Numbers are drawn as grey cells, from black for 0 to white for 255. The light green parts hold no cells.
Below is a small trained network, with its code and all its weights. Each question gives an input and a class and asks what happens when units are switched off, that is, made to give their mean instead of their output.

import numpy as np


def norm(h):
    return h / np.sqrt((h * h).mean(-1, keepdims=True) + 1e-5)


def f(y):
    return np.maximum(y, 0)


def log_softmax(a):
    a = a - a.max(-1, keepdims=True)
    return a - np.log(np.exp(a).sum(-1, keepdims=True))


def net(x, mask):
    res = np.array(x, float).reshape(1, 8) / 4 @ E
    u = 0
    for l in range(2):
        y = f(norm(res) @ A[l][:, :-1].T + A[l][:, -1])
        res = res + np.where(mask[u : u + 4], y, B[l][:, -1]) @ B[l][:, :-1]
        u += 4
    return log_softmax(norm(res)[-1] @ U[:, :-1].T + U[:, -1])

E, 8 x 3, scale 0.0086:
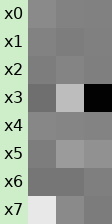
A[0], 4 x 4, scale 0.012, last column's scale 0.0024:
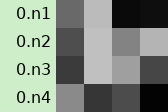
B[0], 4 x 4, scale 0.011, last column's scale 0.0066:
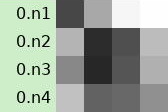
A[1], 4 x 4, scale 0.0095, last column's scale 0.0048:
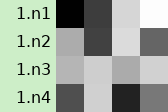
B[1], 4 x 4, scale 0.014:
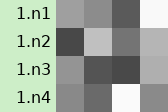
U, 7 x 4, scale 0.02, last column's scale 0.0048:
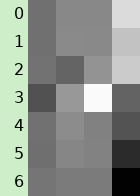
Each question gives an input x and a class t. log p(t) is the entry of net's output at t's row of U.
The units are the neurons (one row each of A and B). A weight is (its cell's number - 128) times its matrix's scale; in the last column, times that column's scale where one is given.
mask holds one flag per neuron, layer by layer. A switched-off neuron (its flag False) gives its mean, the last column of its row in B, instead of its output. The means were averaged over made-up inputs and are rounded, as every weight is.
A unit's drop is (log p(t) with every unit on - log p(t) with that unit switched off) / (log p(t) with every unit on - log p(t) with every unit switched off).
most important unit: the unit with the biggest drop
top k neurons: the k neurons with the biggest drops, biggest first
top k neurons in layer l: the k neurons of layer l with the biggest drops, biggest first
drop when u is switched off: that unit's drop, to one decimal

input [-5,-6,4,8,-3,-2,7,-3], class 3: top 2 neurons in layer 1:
1.n4; 1.n3
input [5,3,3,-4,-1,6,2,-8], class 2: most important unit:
0.n3
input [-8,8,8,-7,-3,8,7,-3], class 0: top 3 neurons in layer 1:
1.n1; 1.n4; 1.n2
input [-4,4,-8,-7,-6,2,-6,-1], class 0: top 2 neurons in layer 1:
1.n1; 1.n4
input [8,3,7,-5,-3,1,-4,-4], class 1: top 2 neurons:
0.n1; 1.n1
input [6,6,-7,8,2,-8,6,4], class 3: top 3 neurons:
1.n4; 1.n1; 0.n1
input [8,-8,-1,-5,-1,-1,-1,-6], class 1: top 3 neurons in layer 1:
1.n1; 1.n2; 1.n3
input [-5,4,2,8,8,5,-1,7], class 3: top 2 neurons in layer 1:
1.n4; 1.n1
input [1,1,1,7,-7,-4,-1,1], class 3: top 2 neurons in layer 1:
1.n4; 1.n2
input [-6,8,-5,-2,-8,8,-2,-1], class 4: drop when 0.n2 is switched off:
-0.1
